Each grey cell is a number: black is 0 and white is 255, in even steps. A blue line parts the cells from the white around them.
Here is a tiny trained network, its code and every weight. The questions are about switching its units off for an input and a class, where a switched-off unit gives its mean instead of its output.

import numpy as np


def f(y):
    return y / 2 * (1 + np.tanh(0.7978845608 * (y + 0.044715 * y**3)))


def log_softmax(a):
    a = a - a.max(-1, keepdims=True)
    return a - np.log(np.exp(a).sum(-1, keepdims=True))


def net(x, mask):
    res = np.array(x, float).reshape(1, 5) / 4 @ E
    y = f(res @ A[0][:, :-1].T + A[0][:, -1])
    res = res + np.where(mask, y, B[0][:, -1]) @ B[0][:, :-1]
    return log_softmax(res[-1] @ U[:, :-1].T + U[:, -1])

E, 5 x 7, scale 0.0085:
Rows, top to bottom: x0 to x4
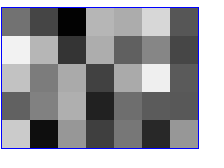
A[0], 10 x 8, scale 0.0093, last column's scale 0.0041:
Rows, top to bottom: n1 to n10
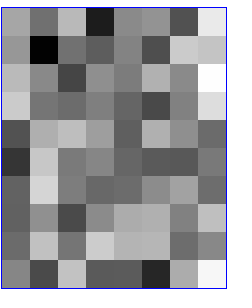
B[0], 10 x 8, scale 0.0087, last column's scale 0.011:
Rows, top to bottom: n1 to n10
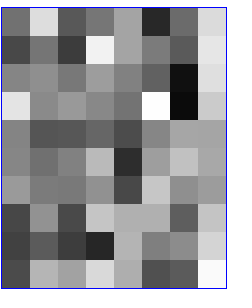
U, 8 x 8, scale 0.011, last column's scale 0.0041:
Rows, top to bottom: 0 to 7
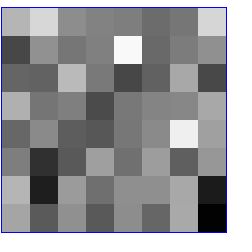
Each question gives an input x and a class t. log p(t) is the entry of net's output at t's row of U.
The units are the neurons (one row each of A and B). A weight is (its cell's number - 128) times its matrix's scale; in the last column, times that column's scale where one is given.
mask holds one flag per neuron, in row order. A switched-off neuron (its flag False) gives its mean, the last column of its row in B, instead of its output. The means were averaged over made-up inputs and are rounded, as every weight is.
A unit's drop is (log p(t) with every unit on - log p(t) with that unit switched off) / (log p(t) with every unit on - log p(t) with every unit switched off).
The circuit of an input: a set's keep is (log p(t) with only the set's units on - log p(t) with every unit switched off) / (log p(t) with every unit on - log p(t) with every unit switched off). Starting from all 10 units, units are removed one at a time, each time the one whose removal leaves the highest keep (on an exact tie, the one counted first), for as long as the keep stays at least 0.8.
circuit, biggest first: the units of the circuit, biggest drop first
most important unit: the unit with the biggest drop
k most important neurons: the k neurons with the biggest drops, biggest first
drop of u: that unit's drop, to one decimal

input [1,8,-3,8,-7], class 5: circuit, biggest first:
n1; n6
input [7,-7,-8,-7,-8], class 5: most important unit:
n6
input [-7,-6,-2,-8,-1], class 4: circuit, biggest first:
n3; n5
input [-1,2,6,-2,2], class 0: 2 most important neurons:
n9; n1
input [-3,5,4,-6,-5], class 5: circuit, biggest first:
n1; n10
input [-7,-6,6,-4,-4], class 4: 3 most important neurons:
n5; n3; n4
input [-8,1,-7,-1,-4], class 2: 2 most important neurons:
n6; n1
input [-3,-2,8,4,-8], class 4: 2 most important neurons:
n5; n10
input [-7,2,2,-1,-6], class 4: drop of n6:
0.0
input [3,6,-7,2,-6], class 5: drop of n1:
0.2
